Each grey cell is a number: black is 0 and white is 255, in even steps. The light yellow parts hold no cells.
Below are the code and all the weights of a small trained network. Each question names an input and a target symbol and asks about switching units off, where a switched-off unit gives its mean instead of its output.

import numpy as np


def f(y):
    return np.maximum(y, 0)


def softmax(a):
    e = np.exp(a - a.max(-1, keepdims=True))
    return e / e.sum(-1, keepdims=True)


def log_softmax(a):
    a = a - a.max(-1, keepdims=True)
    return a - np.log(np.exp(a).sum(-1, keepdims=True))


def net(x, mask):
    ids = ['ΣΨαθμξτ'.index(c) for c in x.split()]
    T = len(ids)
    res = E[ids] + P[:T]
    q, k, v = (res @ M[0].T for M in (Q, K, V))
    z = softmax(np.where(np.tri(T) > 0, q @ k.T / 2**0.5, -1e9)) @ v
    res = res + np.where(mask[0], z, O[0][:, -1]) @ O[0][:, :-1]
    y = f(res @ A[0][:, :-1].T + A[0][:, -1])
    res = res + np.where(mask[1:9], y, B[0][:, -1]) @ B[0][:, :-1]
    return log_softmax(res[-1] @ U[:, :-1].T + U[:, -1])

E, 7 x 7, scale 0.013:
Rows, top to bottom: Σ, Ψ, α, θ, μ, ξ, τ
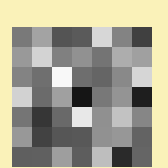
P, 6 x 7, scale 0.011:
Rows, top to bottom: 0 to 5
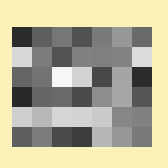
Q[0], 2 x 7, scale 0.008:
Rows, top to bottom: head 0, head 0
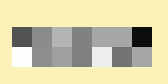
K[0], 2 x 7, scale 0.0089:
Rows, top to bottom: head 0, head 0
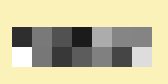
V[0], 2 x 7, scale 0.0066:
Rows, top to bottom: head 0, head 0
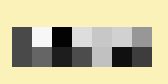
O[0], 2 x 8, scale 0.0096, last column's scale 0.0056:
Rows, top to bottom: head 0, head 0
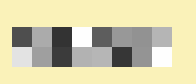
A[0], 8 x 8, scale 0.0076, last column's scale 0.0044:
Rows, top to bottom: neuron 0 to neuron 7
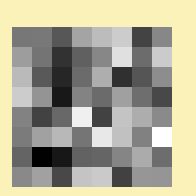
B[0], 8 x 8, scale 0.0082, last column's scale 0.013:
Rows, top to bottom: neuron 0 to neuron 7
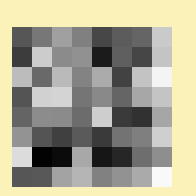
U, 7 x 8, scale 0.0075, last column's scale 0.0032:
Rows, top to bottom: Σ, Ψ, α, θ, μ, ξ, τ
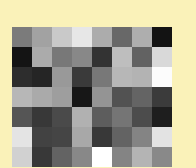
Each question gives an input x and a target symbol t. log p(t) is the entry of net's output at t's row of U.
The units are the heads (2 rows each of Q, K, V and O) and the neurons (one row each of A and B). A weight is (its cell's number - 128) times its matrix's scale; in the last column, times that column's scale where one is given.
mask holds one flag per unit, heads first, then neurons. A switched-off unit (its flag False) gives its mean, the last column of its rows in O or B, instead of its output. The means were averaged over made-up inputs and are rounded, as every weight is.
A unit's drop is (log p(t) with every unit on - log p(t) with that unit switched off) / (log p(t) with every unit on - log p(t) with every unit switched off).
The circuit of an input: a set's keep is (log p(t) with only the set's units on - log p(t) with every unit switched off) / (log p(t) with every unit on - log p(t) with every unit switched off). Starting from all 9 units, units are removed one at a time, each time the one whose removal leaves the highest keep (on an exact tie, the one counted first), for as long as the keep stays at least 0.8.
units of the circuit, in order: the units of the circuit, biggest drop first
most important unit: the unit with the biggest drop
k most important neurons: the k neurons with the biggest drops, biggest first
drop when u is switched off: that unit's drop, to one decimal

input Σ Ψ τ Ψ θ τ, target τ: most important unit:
neuron 1
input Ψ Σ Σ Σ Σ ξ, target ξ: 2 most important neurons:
neuron 6; neuron 2
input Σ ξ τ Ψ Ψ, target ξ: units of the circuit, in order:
head 0; neuron 5; neuron 3
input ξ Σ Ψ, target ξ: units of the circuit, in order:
neuron 3; neuron 7
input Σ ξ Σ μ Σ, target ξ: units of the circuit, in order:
neuron 5; neuron 3
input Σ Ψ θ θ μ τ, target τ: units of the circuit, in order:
head 0; neuron 1; neuron 2
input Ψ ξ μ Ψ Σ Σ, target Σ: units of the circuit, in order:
head 0; neuron 3; neuron 7
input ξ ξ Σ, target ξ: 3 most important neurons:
neuron 3; neuron 5; neuron 4
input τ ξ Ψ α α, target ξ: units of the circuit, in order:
neuron 5; neuron 3
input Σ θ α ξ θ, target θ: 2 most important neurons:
neuron 7; neuron 6
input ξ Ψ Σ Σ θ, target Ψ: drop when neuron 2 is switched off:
0.2
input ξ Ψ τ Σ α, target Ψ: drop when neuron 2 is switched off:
0.3
